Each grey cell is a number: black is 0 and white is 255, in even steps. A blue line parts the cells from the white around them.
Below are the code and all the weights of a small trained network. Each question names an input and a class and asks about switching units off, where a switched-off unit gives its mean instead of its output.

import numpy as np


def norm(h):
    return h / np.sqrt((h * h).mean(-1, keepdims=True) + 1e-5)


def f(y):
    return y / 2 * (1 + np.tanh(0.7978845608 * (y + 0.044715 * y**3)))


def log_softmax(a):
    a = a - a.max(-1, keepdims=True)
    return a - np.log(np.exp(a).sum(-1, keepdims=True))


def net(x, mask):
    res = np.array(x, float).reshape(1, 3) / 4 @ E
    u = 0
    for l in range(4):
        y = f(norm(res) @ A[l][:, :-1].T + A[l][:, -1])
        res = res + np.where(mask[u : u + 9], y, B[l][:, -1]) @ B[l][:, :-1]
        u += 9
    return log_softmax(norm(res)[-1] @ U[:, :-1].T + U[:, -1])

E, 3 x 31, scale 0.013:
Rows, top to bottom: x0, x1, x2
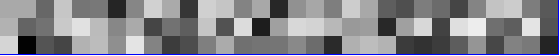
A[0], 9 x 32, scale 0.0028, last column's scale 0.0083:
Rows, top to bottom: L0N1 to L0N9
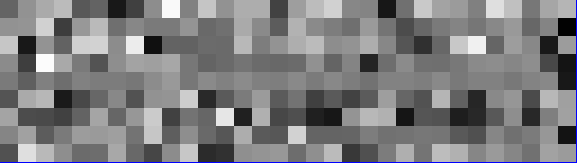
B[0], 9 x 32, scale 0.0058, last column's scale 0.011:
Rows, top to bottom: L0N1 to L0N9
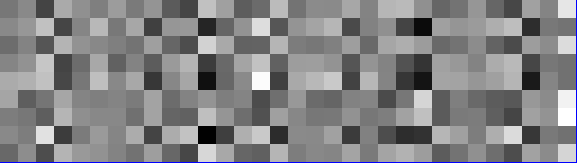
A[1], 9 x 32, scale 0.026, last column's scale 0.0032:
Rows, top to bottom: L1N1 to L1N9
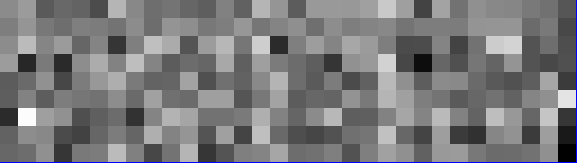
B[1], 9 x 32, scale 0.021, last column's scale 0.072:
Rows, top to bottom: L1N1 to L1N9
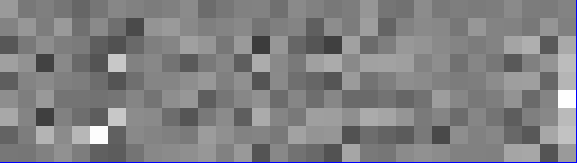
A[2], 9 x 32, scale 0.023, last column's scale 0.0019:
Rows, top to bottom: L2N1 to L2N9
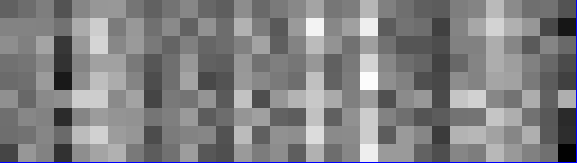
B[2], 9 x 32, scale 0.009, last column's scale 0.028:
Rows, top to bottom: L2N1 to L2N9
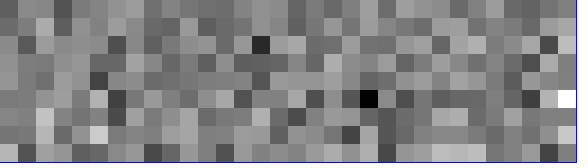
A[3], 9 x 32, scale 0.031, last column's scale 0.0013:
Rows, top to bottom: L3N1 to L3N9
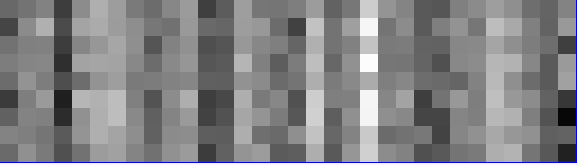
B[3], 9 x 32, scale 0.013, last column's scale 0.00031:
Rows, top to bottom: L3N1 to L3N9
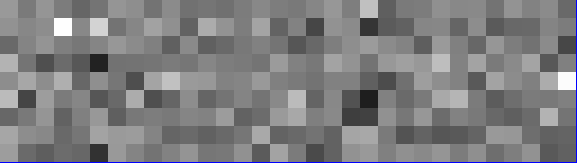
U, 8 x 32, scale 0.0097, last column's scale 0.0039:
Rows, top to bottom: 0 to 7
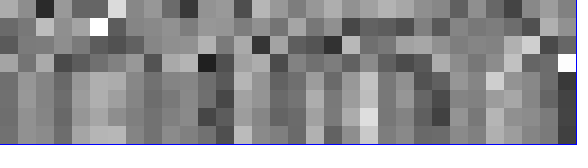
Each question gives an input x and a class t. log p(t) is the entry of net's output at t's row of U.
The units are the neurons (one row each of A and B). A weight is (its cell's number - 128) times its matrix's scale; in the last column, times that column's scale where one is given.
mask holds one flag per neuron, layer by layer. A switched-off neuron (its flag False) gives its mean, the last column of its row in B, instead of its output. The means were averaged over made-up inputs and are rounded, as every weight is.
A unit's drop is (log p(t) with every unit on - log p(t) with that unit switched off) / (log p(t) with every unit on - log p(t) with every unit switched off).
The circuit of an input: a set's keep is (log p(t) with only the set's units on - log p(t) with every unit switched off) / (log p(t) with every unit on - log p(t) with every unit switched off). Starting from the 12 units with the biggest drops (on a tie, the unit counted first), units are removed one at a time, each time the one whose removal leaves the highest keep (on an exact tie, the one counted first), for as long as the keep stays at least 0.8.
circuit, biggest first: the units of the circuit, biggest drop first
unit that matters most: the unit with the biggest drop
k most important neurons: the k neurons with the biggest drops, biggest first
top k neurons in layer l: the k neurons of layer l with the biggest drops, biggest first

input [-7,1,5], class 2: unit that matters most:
L1N5
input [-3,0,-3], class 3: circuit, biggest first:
[L1N4; L1N8; L1N3]
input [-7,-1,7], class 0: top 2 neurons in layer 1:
[L1N4; L1N3]
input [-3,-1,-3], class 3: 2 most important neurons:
[L0N9; L1N4]
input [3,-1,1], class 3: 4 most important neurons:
[L0N7; L1N6; L1N5; L1N8]
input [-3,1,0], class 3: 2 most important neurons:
[L1N8; L0N9]
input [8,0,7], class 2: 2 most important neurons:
[L1N3; L1N7]
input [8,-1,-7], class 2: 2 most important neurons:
[L1N3; L1N4]
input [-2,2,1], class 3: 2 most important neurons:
[L1N8; L0N3]
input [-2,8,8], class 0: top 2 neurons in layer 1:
[L1N8; L1N4]
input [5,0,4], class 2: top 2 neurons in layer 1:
[L1N3; L1N7]
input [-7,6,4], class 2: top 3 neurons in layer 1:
[L1N8; L1N9; L1N5]
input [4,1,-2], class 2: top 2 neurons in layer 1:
[L1N3; L1N8]
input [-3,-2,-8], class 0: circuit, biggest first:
[L1N7]
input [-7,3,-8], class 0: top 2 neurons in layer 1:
[L1N7; L1N3]
